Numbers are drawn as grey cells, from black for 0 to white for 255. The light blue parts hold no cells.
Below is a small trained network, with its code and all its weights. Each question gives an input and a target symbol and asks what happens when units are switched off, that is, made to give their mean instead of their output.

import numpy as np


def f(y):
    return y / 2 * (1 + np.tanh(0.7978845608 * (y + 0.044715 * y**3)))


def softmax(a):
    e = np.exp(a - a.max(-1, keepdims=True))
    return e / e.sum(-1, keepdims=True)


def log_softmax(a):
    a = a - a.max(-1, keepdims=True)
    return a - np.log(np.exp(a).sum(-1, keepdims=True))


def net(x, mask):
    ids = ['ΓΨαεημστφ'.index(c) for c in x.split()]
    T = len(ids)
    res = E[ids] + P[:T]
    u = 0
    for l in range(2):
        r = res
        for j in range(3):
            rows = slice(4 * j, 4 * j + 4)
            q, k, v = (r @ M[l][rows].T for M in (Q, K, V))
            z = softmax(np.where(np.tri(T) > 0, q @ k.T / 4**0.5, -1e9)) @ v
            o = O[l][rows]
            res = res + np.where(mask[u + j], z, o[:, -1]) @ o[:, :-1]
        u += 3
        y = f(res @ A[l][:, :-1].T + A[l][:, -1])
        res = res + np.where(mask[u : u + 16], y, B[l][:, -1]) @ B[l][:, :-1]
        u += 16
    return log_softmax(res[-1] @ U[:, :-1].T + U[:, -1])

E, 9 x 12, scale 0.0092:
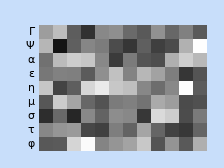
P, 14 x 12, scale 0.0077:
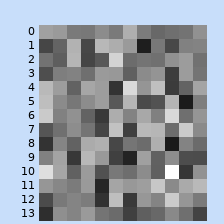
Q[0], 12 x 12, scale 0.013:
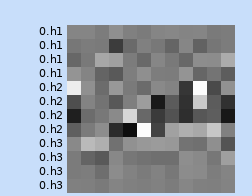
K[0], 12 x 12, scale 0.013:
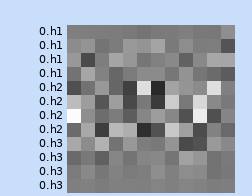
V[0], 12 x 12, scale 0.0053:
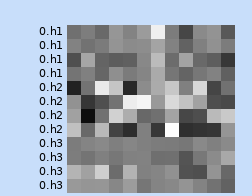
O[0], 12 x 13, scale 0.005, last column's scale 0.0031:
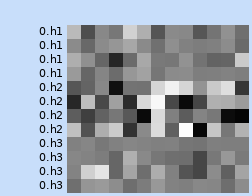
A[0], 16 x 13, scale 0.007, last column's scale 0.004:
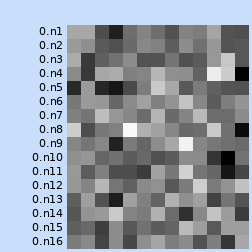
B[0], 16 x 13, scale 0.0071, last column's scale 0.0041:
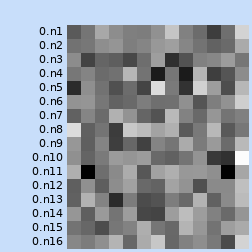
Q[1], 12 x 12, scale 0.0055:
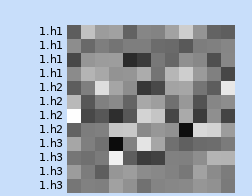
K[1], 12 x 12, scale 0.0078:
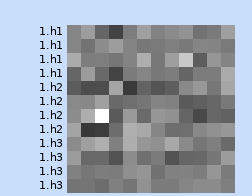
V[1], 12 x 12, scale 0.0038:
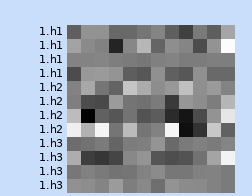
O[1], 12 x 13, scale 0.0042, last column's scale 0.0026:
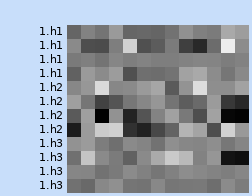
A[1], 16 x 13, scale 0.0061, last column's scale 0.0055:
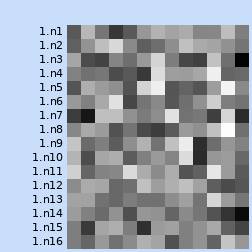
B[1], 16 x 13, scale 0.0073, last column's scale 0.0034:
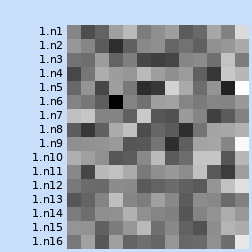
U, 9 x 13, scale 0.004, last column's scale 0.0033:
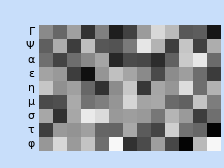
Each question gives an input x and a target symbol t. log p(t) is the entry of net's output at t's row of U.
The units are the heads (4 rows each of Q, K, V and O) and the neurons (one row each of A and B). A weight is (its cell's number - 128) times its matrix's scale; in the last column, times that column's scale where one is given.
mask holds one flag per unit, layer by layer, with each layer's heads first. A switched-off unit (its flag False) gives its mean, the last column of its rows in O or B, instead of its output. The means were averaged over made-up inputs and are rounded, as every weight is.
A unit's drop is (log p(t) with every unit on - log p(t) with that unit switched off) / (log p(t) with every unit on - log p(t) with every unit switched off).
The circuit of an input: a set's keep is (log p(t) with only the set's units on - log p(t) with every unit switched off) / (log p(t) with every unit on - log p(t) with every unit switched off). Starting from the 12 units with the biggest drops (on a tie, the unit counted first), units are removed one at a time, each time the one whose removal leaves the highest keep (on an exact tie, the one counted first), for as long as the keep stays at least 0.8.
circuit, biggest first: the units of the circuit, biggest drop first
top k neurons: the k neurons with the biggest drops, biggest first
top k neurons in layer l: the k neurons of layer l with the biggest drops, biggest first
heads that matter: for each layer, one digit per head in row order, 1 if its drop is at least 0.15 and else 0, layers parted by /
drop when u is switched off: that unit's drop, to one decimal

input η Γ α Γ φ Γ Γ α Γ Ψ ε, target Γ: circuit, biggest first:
[0.h2; 0.n13]
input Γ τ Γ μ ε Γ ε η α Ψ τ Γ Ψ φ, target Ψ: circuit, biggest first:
[1.h2; 0.n3; 0.h1]
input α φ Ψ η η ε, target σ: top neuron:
[0.n11]
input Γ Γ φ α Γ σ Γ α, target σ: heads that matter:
000 / 010
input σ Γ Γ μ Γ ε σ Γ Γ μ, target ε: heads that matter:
010 / 010
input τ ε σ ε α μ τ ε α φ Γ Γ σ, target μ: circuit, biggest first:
[0.h2; 1.n4; 0.n5; 0.n9]
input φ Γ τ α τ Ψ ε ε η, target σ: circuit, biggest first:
[0.n8; 1.n11]
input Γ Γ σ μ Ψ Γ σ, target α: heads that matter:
010 / 000
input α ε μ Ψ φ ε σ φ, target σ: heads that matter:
001 / 010
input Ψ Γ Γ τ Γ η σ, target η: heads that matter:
010 / 000
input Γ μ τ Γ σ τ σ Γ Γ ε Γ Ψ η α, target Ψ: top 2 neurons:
[0.n3; 0.n14]
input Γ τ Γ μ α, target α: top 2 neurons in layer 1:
[1.n8; 1.n2]
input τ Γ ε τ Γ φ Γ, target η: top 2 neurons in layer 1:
[1.n10; 1.n9]
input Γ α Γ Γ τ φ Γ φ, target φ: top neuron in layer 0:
[0.n4]
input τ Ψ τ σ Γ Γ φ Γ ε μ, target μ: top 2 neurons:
[1.n4; 0.n5]
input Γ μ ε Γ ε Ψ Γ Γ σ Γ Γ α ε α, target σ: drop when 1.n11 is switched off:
0.4
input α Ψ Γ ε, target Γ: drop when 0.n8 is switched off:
0.0
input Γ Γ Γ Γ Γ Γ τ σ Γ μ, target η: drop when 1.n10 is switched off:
0.2
